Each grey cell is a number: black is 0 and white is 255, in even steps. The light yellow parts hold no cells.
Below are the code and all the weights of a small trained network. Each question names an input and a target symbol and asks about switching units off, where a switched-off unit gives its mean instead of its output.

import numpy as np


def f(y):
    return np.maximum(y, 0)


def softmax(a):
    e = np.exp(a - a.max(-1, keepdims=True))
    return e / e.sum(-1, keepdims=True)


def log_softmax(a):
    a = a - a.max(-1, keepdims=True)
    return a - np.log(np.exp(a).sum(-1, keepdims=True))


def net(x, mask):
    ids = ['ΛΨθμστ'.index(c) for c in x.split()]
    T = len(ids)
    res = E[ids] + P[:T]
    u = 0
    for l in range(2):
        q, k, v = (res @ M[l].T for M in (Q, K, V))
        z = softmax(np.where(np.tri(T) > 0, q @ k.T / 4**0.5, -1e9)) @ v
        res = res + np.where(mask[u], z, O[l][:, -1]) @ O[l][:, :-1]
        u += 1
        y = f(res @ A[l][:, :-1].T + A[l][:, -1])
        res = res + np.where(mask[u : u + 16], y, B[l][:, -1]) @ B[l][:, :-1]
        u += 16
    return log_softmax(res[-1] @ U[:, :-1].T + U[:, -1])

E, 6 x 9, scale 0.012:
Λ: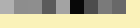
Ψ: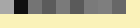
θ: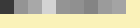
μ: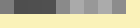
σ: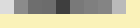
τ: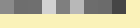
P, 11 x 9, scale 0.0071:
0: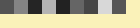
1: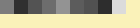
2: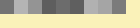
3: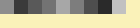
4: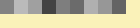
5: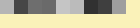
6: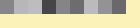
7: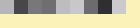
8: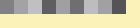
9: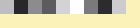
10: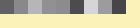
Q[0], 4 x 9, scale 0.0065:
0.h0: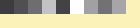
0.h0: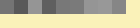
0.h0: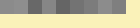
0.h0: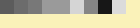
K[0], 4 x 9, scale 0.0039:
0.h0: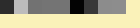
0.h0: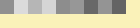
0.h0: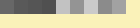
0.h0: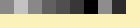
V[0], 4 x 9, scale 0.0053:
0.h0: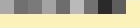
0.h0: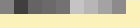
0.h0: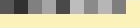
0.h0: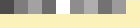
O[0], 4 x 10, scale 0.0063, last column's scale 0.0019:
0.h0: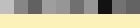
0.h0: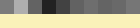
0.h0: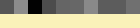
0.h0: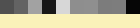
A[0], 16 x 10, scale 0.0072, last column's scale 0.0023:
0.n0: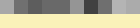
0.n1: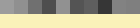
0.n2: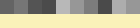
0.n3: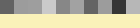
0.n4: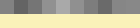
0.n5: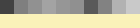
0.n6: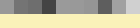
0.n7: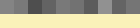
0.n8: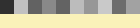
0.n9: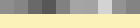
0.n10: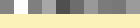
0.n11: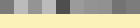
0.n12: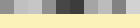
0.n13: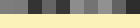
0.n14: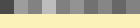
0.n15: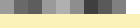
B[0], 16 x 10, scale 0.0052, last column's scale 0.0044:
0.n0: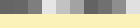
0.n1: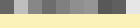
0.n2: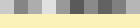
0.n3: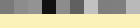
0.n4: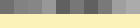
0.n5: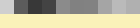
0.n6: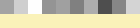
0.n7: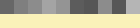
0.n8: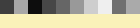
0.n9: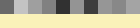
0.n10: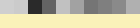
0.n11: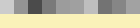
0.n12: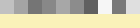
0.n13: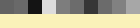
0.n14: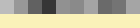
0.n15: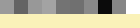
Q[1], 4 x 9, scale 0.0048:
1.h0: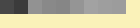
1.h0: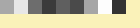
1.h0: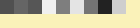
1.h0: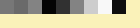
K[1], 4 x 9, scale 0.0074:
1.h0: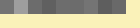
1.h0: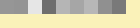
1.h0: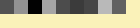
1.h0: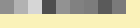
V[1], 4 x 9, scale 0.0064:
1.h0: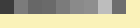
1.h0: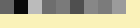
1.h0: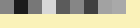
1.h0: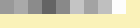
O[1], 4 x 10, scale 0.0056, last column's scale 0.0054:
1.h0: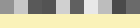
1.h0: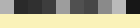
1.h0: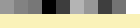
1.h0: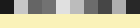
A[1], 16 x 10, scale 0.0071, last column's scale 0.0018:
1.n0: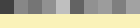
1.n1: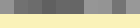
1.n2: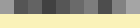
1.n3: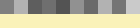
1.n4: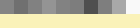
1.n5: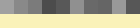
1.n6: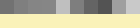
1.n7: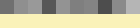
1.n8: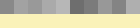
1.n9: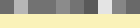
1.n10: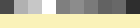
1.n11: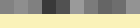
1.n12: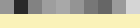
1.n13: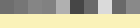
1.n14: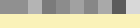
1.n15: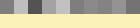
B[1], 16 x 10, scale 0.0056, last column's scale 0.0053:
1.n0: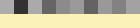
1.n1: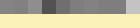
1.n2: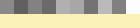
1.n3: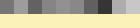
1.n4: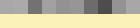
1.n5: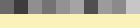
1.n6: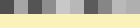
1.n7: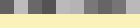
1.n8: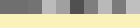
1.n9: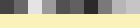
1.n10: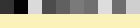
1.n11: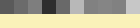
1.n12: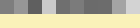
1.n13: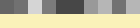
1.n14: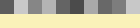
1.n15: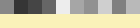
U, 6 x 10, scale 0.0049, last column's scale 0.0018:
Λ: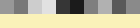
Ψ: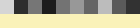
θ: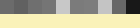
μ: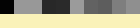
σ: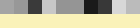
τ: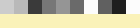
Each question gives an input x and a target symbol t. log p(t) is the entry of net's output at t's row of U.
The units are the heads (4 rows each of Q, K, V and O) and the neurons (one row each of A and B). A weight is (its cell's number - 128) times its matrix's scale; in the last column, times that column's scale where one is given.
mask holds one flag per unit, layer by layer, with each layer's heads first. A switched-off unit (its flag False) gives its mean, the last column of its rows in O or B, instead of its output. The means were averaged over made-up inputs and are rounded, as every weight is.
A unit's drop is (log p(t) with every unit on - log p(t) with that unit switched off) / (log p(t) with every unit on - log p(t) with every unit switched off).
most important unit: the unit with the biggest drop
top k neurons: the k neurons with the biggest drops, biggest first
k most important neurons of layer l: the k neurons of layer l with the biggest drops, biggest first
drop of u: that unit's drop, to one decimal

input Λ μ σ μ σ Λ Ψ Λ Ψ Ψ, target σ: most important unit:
0.h0
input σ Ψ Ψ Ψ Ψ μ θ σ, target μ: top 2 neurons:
1.n10; 0.n10
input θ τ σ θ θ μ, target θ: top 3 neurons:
0.n8; 1.n10; 1.n15
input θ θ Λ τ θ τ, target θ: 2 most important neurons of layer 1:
1.n10; 1.n15
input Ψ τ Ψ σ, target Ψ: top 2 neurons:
0.n13; 1.n2
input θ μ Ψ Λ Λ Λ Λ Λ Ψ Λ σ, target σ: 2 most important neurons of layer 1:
1.n10; 1.n4
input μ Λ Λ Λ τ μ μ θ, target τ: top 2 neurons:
0.n13; 0.n8
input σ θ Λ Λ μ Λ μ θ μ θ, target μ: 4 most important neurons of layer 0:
0.n13; 0.n10; 0.n12; 0.n0
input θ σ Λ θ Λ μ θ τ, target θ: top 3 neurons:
0.n8; 1.n10; 1.n15
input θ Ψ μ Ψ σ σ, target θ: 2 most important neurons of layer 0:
0.n8; 0.n0
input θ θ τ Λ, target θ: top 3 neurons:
0.n8; 1.n10; 1.n15
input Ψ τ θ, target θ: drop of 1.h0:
0.9
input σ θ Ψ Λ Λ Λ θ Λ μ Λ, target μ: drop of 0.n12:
0.1
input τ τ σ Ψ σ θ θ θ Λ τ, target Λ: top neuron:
1.n10
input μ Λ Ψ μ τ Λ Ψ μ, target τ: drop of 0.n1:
0.0
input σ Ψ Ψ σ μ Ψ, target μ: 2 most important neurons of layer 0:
0.n10; 0.n12
